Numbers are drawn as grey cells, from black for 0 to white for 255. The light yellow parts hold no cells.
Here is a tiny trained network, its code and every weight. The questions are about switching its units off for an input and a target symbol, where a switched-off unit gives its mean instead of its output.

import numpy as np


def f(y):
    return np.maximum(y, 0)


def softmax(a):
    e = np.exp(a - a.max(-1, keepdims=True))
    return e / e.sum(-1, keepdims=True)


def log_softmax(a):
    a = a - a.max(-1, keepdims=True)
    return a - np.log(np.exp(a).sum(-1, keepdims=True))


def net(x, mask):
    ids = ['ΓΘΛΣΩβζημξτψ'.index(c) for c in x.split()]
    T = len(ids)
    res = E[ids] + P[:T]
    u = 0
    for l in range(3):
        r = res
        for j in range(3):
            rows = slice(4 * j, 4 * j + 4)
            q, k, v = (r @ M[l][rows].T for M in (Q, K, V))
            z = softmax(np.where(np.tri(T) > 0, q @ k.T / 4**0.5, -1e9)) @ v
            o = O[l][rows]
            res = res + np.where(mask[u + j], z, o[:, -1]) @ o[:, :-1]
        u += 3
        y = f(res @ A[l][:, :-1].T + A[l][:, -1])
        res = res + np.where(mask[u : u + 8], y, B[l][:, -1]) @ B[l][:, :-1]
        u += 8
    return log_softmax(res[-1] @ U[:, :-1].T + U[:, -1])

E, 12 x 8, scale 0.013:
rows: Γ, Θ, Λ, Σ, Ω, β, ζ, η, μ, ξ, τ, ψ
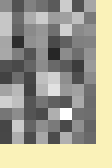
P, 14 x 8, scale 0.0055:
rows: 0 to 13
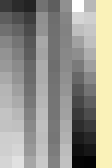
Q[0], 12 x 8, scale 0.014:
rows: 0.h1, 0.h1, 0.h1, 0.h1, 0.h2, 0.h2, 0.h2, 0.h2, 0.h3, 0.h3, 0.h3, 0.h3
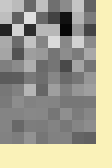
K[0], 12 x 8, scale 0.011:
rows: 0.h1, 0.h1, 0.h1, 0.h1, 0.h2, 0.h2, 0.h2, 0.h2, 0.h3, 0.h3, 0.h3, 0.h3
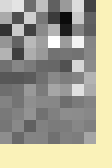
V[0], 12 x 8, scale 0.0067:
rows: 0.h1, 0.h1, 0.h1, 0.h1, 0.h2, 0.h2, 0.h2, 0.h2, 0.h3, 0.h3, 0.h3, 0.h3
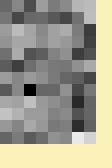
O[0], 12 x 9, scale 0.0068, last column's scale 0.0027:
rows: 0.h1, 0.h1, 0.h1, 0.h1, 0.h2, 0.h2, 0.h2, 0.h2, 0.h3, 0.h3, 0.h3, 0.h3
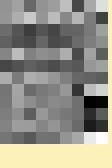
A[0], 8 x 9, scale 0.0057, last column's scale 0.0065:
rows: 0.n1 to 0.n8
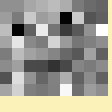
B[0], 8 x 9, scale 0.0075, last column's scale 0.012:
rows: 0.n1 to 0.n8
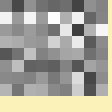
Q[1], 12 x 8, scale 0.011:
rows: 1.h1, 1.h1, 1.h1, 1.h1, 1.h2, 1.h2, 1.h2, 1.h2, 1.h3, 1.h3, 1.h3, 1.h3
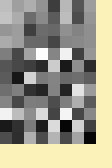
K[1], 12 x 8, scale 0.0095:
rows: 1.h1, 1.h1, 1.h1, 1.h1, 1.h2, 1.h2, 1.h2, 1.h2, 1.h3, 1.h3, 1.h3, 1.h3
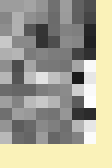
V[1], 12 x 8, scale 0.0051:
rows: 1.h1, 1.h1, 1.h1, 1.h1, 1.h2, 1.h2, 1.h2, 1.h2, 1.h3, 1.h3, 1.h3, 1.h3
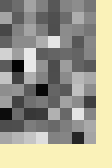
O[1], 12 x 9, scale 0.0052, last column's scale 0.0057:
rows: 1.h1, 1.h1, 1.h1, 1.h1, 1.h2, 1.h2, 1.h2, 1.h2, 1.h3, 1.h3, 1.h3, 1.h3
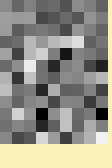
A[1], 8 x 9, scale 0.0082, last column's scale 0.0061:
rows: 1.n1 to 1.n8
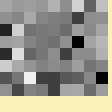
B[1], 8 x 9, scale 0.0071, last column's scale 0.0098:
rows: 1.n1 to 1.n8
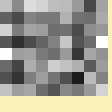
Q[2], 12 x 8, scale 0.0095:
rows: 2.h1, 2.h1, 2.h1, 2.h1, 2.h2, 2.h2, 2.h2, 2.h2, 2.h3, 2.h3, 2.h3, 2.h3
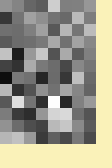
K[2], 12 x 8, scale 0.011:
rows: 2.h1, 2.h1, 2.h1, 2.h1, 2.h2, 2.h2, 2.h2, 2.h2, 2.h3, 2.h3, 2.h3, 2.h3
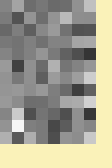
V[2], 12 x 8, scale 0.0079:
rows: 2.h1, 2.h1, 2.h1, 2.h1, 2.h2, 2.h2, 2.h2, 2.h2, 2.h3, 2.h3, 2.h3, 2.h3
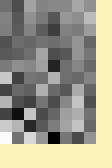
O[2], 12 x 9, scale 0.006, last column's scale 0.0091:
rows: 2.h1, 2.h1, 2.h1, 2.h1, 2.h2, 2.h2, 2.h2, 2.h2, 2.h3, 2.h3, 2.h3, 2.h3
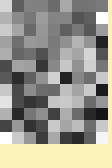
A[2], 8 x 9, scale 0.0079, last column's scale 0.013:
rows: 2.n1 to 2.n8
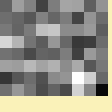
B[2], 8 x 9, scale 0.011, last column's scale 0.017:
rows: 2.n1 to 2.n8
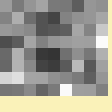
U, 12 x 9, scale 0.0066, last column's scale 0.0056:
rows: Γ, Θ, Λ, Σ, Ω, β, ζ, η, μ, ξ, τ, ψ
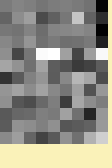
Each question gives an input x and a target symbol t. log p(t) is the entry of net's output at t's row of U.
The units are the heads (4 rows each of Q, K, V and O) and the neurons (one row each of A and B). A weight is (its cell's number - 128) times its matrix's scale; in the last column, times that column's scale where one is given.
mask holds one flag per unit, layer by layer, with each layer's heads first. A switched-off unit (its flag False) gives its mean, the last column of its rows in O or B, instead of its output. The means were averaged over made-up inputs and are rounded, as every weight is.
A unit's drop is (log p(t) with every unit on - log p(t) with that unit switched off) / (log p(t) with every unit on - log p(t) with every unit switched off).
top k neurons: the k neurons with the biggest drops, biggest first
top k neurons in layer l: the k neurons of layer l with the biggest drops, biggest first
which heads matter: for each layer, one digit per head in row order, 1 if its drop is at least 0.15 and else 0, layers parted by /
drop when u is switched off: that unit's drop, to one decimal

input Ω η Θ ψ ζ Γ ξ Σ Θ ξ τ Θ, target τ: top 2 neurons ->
(1.n5, 0.n3)
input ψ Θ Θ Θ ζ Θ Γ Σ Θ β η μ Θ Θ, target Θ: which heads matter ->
011 / 000 / 000
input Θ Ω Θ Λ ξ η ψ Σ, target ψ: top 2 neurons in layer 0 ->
(0.n3, 0.n8)
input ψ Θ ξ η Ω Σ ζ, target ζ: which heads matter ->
001 / 010 / 001
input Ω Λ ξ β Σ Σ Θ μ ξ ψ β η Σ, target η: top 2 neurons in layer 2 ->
(2.n7, 2.n3)
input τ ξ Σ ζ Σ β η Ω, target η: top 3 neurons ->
(2.n7, 0.n8, 1.n8)
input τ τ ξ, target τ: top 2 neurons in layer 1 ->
(1.n5, 1.n3)
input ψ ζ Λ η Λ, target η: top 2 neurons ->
(2.n7, 2.n3)
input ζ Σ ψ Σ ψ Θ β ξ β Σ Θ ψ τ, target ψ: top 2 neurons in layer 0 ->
(0.n8, 0.n6)
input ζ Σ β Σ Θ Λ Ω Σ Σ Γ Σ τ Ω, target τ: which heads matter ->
001 / 010 / 101
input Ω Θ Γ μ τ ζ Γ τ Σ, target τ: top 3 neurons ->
(1.n5, 0.n3, 1.n3)
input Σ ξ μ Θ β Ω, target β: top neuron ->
(2.n4)
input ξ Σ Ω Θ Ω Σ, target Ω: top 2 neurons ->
(2.n4, 0.n8)
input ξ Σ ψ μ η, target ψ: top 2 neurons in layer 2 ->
(2.n5, 2.n2)
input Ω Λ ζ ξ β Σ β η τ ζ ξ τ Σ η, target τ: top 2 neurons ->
(0.n3, 1.n5)
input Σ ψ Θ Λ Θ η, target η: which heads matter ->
001 / 110 / 101
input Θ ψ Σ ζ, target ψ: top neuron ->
(0.n3)
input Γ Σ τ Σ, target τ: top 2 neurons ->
(1.n5, 1.n3)
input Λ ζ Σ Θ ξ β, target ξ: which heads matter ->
100 / 001 / 011
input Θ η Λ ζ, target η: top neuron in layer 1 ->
(1.n8)
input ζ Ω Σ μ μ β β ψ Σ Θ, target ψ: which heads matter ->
100 / 000 / 010
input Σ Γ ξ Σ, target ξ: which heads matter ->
100 / 001 / 011
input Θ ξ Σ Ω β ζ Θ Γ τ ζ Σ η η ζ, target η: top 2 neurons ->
(2.n3, 2.n7)
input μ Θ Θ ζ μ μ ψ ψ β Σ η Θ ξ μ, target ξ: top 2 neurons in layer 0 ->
(0.n3, 0.n6)
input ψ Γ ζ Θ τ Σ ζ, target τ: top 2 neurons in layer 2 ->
(2.n3, 2.n6)
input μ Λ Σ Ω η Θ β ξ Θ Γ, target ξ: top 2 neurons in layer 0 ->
(0.n3, 0.n7)
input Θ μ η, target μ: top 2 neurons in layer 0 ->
(0.n3, 0.n6)
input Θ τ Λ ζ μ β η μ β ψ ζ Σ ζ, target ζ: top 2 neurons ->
(2.n3, 1.n8)
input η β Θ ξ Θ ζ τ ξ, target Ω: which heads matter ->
110 / 010 / 000
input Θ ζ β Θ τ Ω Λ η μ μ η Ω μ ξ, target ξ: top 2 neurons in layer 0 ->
(0.n3, 0.n8)
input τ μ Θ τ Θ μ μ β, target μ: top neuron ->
(2.n3)
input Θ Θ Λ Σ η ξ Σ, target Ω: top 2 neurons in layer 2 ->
(2.n5, 2.n2)
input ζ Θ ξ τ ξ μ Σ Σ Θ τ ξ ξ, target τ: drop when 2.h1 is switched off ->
0.2
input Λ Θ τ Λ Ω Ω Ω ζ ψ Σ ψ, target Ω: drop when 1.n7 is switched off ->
0.0
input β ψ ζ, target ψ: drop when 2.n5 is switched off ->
0.1
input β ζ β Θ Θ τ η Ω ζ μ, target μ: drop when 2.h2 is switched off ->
0.3
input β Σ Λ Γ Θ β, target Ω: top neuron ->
(2.n5)
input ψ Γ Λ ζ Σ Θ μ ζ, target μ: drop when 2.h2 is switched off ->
0.3
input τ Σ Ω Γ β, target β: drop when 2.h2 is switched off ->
-0.1
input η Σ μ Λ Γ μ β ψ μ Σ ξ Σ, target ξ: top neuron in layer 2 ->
(2.n6)
